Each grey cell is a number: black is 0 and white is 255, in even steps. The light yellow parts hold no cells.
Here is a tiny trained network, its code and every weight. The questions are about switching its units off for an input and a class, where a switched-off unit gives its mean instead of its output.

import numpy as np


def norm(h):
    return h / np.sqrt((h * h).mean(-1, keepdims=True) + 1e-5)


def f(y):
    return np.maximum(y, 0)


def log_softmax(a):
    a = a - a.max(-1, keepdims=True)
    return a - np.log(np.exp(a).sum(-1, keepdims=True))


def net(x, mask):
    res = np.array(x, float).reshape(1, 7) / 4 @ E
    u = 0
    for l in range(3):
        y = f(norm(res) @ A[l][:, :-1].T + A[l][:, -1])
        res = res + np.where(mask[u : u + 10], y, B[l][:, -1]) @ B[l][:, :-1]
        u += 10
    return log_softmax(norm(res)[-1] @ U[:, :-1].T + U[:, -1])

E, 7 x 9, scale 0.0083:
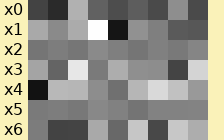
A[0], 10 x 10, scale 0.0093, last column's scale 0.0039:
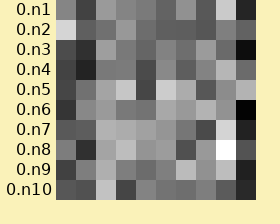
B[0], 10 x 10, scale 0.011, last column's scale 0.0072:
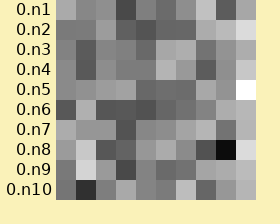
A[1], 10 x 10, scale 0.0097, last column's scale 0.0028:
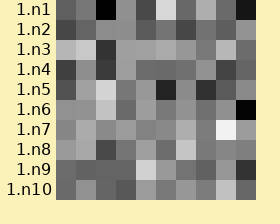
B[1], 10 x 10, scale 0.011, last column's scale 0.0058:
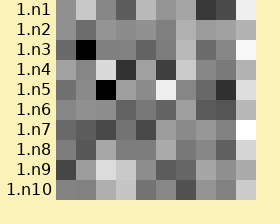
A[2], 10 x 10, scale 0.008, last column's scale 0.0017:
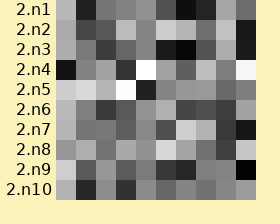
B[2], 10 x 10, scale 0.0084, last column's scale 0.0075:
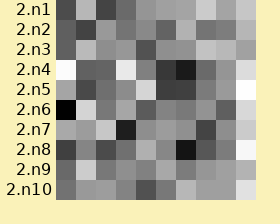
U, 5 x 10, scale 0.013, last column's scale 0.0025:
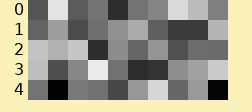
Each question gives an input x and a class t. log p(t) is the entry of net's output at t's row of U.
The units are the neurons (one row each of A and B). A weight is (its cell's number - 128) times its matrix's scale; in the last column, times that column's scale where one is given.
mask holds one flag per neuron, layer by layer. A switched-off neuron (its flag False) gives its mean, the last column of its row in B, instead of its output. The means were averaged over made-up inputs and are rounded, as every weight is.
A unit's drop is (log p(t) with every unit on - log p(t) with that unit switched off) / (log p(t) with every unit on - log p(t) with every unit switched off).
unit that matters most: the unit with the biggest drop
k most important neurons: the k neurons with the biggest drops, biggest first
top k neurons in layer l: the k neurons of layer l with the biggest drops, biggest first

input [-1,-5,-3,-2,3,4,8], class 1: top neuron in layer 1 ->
1.n1
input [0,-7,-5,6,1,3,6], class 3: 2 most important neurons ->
2.n4; 1.n9
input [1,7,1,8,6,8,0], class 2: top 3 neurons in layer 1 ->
1.n6; 1.n10; 1.n9
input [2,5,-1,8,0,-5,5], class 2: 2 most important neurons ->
0.n7; 0.n8
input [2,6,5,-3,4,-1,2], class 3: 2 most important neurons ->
0.n5; 2.n5
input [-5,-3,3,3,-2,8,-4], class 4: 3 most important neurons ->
1.n3; 0.n8; 1.n1
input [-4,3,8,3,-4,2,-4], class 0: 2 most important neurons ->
0.n2; 0.n8
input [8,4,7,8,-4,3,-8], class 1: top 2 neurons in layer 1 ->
1.n5; 1.n3
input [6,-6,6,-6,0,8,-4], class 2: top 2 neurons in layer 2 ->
2.n7; 2.n5
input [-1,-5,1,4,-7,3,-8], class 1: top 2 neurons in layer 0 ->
0.n5; 0.n6
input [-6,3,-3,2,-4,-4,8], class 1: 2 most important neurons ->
0.n8; 1.n1
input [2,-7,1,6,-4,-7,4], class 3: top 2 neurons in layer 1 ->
1.n9; 1.n1
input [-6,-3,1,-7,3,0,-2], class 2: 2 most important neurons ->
1.n4; 1.n1
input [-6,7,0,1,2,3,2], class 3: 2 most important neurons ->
0.n5; 2.n5
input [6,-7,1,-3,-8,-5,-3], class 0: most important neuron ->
2.n1
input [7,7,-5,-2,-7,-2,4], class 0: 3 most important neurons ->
2.n1; 1.n3; 2.n4
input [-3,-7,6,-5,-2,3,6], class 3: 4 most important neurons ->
2.n4; 1.n9; 0.n8; 1.n5
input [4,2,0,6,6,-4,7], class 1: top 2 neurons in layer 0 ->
0.n8; 0.n2
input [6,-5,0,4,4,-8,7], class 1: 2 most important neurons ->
0.n8; 1.n3
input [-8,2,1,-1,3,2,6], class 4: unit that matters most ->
1.n3
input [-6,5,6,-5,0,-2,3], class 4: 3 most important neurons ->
1.n3; 0.n8; 1.n5
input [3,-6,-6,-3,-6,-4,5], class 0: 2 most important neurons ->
2.n1; 2.n6
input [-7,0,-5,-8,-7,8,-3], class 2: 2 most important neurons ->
1.n4; 2.n7
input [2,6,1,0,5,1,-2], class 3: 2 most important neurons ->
2.n5; 0.n5
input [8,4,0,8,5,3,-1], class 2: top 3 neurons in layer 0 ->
0.n7; 0.n8; 0.n1
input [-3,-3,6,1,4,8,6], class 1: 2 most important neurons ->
0.n8; 1.n1
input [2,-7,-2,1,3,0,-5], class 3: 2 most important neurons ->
2.n4; 0.n8
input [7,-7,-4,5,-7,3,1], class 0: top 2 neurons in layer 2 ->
2.n1; 2.n10
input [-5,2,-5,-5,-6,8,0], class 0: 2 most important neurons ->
0.n2; 0.n8
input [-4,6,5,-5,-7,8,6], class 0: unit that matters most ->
0.n2
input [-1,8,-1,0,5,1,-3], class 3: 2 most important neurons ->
2.n5; 0.n5
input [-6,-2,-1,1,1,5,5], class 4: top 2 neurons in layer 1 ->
1.n3; 1.n5
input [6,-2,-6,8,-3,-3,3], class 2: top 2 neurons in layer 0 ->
0.n8; 0.n1
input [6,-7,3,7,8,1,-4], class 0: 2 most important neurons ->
0.n9; 0.n6
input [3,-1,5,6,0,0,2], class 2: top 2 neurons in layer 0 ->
0.n7; 0.n1
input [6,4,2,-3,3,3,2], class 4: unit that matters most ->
0.n3
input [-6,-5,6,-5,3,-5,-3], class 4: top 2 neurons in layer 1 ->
1.n3; 1.n7
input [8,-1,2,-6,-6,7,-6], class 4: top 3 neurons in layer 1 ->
1.n2; 1.n1; 1.n5
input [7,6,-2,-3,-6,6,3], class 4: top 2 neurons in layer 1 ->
1.n2; 1.n10
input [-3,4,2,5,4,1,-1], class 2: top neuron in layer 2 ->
2.n5
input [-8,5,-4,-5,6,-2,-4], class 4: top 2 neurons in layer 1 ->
1.n3; 1.n7
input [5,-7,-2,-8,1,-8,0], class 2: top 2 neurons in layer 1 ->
1.n4; 1.n1
